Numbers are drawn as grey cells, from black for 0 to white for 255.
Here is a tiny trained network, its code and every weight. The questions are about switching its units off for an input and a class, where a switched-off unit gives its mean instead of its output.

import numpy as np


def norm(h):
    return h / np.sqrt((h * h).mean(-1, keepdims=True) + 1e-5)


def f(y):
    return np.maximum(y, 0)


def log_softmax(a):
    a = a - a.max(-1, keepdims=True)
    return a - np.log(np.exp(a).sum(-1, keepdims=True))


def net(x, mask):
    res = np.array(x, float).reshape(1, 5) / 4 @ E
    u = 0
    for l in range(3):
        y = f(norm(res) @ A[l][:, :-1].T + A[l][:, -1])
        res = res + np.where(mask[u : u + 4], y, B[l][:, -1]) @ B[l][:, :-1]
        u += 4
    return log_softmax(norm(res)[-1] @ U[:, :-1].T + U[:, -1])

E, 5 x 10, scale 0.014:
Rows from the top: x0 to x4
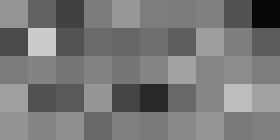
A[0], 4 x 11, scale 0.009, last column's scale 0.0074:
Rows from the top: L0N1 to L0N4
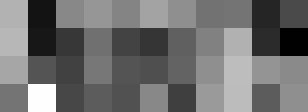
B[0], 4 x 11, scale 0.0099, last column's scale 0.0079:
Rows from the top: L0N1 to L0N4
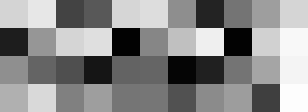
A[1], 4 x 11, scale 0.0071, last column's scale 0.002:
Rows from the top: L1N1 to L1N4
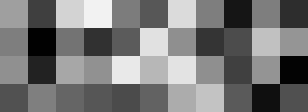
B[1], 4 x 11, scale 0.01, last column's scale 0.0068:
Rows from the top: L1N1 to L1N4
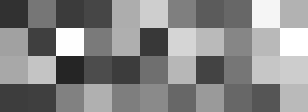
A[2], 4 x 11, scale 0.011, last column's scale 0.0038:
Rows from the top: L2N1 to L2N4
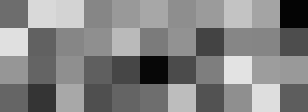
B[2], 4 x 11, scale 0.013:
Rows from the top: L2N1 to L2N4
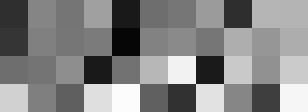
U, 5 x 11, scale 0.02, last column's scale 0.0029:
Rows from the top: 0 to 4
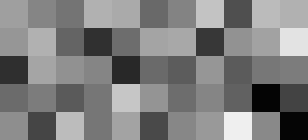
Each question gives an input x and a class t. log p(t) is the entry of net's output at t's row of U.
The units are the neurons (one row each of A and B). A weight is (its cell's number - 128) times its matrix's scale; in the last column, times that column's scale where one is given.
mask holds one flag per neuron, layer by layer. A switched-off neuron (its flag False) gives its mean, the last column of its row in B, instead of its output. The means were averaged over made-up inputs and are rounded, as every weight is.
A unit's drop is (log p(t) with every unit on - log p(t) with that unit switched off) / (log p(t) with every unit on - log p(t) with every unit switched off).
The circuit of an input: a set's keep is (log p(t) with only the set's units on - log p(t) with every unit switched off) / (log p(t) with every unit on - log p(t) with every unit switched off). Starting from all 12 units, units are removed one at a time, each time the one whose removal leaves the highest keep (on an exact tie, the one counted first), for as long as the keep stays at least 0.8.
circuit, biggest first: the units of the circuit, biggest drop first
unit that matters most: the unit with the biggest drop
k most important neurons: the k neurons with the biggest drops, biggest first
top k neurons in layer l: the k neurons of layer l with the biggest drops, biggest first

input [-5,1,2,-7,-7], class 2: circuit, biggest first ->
L2N1
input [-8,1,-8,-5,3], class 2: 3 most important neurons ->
L2N1, L0N3, L1N2
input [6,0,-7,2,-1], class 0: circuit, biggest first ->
L0N2, L0N1
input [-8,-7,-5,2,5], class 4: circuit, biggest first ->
L0N2, L2N3, L2N4
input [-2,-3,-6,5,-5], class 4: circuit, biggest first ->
L2N4, L2N3
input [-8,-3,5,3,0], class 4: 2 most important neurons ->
L2N4, L2N3
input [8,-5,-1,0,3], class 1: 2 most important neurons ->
L0N1, L2N4
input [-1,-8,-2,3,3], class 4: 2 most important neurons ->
L0N2, L2N4
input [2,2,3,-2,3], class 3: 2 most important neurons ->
L0N2, L2N1
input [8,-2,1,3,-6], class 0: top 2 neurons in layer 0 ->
L0N2, L0N4
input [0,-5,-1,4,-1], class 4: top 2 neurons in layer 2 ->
L2N3, L2N1
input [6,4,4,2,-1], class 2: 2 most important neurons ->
L0N2, L2N4
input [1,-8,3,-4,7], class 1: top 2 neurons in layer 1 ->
L1N3, L1N4
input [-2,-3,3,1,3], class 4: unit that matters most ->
L0N2
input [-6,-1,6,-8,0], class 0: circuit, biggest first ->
L0N4, L2N4
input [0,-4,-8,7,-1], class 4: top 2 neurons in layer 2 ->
L2N3, L2N4
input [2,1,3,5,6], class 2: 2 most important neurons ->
L0N2, L0N3
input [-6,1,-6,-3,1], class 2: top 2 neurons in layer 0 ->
L0N3, L0N2
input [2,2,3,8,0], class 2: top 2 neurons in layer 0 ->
L0N2, L0N1
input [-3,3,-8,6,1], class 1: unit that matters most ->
L2N3
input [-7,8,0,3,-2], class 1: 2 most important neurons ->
L2N3, L0N2
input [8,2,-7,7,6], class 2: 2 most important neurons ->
L0N2, L2N4
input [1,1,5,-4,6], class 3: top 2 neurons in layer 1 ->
L1N4, L1N2
